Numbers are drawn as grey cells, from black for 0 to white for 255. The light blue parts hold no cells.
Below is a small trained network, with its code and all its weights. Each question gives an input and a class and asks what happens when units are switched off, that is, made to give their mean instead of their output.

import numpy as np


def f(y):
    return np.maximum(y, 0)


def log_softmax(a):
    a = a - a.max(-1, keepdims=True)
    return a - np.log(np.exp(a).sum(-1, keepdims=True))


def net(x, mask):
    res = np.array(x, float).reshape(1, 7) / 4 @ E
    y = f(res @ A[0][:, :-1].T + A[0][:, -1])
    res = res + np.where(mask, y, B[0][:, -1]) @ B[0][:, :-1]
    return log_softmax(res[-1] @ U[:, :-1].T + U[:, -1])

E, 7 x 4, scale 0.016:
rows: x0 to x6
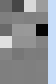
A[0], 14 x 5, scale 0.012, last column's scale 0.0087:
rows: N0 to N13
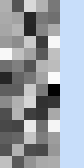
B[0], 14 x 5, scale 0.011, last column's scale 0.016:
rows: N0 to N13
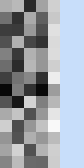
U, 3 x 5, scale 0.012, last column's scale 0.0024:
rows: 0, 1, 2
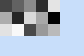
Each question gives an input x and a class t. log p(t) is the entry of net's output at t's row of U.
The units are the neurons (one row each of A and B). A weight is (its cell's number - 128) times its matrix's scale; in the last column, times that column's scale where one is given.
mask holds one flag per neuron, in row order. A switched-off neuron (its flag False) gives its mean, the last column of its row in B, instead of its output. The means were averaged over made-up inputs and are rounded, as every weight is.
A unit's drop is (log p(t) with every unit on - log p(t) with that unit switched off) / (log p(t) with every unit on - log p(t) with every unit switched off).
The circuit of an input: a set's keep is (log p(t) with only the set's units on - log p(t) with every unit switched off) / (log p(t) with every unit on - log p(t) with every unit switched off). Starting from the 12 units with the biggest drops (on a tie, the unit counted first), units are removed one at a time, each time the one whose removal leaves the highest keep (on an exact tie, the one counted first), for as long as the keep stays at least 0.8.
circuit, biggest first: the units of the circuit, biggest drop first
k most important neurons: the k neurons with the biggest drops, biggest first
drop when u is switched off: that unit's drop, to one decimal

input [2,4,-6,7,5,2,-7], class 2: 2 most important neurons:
N0, N13
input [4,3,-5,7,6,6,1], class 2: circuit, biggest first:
N0
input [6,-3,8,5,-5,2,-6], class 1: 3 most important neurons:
N10, N8, N4
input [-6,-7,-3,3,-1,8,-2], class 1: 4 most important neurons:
N3, N6, N4, N7
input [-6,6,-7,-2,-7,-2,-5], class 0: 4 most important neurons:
N10, N2, N4, N11
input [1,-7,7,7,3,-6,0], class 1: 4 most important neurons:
N4, N8, N6, N7
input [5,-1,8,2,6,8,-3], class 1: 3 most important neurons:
N10, N8, N6
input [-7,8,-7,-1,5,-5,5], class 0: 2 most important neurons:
N10, N2
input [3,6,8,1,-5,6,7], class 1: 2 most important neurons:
N10, N8
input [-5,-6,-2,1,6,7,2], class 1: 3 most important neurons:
N3, N6, N7
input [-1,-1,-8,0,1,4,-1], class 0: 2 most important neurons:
N10, N4
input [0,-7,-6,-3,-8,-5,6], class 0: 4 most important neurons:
N10, N6, N4, N11
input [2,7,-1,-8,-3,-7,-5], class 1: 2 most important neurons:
N10, N3
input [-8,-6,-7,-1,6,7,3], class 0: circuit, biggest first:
N2
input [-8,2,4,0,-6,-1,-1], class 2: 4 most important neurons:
N9, N12, N6, N5
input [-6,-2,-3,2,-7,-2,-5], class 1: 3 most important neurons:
N3, N6, N7
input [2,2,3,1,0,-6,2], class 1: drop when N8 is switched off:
0.1
